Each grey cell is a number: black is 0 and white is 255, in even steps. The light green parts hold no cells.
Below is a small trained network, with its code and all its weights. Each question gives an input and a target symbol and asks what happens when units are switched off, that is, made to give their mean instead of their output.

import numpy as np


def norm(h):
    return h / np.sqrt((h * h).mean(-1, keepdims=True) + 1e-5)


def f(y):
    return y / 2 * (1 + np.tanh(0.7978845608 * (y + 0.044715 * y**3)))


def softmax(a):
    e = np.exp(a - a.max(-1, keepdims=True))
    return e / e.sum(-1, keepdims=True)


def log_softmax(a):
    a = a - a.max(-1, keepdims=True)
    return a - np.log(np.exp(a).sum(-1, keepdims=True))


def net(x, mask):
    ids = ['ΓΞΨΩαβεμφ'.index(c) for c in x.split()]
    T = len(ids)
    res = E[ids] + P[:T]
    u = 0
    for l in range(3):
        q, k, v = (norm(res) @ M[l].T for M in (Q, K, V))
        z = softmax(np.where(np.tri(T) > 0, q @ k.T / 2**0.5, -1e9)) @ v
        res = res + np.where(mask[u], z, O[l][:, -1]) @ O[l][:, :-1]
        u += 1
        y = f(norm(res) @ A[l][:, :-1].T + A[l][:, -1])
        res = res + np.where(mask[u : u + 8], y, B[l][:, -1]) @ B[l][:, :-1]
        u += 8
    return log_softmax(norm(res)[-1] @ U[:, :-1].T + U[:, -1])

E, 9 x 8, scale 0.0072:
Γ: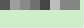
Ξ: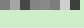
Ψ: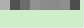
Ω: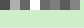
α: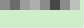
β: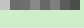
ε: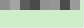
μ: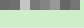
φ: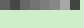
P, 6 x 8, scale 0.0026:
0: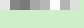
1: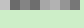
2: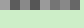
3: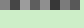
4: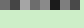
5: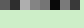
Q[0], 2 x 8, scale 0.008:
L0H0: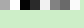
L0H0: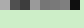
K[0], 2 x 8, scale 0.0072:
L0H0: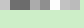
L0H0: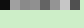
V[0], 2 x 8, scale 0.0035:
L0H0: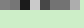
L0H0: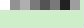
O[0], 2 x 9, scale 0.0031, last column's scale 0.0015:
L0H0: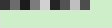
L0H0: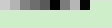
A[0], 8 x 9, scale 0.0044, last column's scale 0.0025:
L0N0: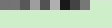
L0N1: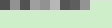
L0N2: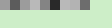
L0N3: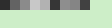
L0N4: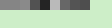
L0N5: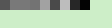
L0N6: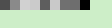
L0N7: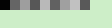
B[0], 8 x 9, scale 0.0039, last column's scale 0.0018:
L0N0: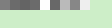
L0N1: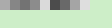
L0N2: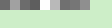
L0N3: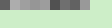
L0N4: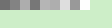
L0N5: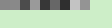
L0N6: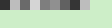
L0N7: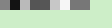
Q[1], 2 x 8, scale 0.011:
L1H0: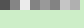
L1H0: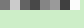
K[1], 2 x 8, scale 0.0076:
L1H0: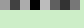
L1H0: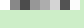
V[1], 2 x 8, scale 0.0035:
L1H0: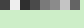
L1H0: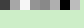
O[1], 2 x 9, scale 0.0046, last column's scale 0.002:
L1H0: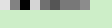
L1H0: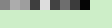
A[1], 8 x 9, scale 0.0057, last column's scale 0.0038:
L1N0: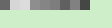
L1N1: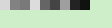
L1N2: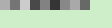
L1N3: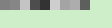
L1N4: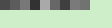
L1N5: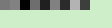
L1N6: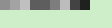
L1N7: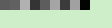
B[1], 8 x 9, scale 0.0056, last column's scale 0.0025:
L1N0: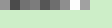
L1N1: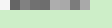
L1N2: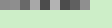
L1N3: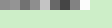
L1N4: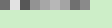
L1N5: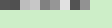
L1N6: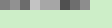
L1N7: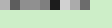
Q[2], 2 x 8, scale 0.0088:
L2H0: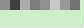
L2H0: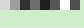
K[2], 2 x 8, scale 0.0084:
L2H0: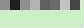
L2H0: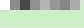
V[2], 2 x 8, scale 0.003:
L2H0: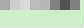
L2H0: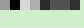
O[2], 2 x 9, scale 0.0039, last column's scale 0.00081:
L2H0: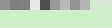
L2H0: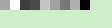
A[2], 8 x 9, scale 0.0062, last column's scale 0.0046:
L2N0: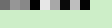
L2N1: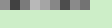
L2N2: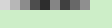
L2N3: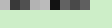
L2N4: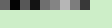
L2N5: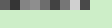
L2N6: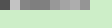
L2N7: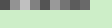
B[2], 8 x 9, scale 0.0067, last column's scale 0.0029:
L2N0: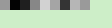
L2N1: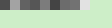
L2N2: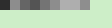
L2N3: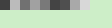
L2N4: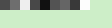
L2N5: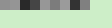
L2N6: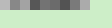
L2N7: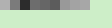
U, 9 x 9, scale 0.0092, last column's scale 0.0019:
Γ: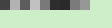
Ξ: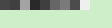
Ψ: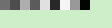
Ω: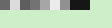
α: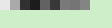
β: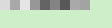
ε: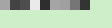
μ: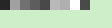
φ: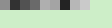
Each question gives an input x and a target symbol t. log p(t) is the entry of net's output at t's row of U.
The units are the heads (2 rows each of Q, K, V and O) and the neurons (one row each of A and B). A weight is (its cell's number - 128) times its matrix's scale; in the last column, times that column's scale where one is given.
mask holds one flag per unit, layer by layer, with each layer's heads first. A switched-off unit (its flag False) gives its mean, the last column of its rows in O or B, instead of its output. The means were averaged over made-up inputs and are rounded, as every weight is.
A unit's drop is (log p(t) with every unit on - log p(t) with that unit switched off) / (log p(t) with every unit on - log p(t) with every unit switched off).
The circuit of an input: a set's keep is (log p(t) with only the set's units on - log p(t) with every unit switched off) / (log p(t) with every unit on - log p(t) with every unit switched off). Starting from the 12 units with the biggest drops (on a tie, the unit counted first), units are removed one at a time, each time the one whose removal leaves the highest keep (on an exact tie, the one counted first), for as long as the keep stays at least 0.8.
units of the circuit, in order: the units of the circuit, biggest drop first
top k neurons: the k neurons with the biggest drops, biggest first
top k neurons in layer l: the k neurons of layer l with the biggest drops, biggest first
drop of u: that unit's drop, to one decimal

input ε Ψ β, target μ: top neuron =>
[L2N2]
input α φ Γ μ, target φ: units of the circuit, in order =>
[L2N0 L2H0]
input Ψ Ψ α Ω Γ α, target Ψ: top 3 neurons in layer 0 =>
[L0N2 L0N7 L0N6]
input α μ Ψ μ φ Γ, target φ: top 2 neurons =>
[L2N0 L1N3]
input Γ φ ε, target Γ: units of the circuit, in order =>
[L1H0 L2H0 L2N3]
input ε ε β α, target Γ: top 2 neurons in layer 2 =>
[L2N1 L2N4]
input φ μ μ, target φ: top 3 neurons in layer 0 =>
[L0N4 L0N3 L0N2]
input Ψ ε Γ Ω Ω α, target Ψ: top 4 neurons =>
[L0N2 L0N7 L1N4 L2N4]
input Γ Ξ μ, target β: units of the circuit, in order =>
[L2H0 L0H0]
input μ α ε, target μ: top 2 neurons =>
[L2N2 L1N2]
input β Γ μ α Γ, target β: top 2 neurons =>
[L0N4 L2N6]
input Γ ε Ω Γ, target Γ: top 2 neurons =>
[L1N3 L1N6]
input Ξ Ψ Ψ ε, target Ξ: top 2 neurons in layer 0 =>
[L0N6 L0N5]
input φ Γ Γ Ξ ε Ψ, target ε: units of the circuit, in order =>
[L1H0]
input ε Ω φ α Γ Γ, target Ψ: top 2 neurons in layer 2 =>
[L2N4 L2N3]
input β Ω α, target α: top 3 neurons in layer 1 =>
[L1N2 L1N3 L1N6]
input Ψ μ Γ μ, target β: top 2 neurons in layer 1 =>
[L1N0 L1N6]
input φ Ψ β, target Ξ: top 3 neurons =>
[L2N4 L1N3 L0N0]
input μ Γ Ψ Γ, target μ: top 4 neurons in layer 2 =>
[L2N4 L2N0 L2N7 L2N5]
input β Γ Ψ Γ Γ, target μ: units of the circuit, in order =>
[L2N4]
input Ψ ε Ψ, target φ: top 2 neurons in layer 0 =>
[L0N6 L0N0]
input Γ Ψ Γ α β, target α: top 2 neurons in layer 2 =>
[L2N2 L2N3]
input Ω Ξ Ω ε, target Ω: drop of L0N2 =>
0.0
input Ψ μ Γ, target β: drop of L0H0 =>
0.2
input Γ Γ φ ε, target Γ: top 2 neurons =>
[L2N3 L1N4]
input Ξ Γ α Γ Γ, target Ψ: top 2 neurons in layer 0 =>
[L0N4 L0N2]
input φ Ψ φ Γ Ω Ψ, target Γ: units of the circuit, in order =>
[L2N3]
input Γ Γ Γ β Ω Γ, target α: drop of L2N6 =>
0.2
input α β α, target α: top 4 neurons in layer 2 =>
[L2N5 L2N4 L2N3 L2N1]
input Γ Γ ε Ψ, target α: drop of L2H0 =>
0.1
